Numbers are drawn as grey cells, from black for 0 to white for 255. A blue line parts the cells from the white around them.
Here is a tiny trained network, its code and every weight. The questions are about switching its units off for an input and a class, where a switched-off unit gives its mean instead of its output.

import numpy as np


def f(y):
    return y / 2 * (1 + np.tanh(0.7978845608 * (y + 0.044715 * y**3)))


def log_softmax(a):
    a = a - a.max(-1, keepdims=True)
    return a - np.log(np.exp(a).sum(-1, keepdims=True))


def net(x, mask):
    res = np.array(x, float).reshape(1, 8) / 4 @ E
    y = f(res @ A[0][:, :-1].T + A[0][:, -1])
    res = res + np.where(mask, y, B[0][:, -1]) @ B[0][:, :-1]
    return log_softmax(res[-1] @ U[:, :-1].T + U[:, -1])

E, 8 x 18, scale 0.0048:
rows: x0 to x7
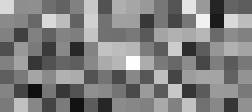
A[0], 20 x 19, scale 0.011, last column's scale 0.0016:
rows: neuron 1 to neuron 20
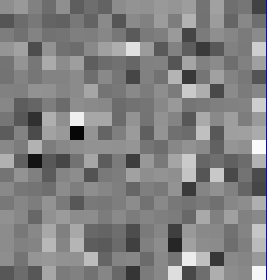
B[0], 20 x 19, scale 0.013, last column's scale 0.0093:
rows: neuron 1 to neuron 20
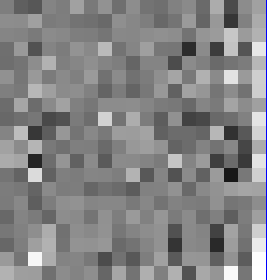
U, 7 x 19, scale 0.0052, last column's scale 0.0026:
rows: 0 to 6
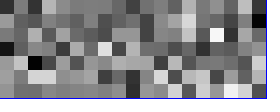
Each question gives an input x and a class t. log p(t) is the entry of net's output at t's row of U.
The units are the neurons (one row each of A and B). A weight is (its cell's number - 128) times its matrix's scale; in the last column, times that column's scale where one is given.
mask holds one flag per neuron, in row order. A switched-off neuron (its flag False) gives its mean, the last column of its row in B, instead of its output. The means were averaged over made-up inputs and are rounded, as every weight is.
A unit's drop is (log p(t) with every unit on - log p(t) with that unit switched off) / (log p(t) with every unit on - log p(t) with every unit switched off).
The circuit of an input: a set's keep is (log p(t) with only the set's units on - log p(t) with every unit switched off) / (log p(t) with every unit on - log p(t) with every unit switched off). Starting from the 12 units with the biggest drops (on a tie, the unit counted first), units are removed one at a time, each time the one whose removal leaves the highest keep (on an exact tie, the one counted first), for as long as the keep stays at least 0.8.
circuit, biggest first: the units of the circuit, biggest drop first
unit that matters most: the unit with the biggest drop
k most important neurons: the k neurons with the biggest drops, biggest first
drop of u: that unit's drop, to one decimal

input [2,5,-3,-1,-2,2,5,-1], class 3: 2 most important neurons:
neuron 12; neuron 20
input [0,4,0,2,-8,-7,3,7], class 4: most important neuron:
neuron 10
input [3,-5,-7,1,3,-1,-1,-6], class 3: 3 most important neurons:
neuron 12; neuron 20; neuron 10
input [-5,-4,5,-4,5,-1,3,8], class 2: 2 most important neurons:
neuron 13; neuron 4
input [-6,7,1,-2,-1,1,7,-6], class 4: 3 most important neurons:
neuron 9; neuron 10; neuron 19
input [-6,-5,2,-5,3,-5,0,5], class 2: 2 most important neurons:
neuron 13; neuron 4
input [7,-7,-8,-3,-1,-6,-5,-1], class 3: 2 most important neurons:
neuron 19; neuron 20
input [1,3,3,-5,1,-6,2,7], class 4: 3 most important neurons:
neuron 12; neuron 10; neuron 18
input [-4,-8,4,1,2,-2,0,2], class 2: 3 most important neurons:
neuron 13; neuron 4; neuron 2
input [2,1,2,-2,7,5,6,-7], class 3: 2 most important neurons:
neuron 9; neuron 20
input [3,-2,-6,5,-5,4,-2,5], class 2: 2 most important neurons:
neuron 4; neuron 9
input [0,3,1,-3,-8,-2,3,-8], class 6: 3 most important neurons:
neuron 9; neuron 20; neuron 13
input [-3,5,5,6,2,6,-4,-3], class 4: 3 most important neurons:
neuron 10; neuron 18; neuron 13
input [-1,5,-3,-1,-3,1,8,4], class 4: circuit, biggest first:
neuron 10
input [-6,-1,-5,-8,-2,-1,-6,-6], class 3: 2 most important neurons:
neuron 9; neuron 19
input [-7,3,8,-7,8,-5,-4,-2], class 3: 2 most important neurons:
neuron 9; neuron 20
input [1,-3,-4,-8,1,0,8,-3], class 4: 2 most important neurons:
neuron 12; neuron 19
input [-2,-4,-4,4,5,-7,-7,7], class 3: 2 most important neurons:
neuron 4; neuron 13
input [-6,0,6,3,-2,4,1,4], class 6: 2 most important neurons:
neuron 20; neuron 12
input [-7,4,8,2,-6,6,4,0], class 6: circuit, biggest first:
neuron 20
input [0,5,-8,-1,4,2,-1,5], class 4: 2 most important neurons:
neuron 10; neuron 19
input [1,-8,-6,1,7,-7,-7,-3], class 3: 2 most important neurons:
neuron 13; neuron 4
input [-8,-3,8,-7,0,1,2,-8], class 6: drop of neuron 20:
0.3
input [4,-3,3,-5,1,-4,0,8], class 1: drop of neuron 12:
0.5
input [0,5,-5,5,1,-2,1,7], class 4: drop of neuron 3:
0.0
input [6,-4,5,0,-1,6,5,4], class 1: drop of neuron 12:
0.3
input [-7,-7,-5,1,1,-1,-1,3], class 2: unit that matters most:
neuron 13
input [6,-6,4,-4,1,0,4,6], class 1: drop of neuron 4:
0.1
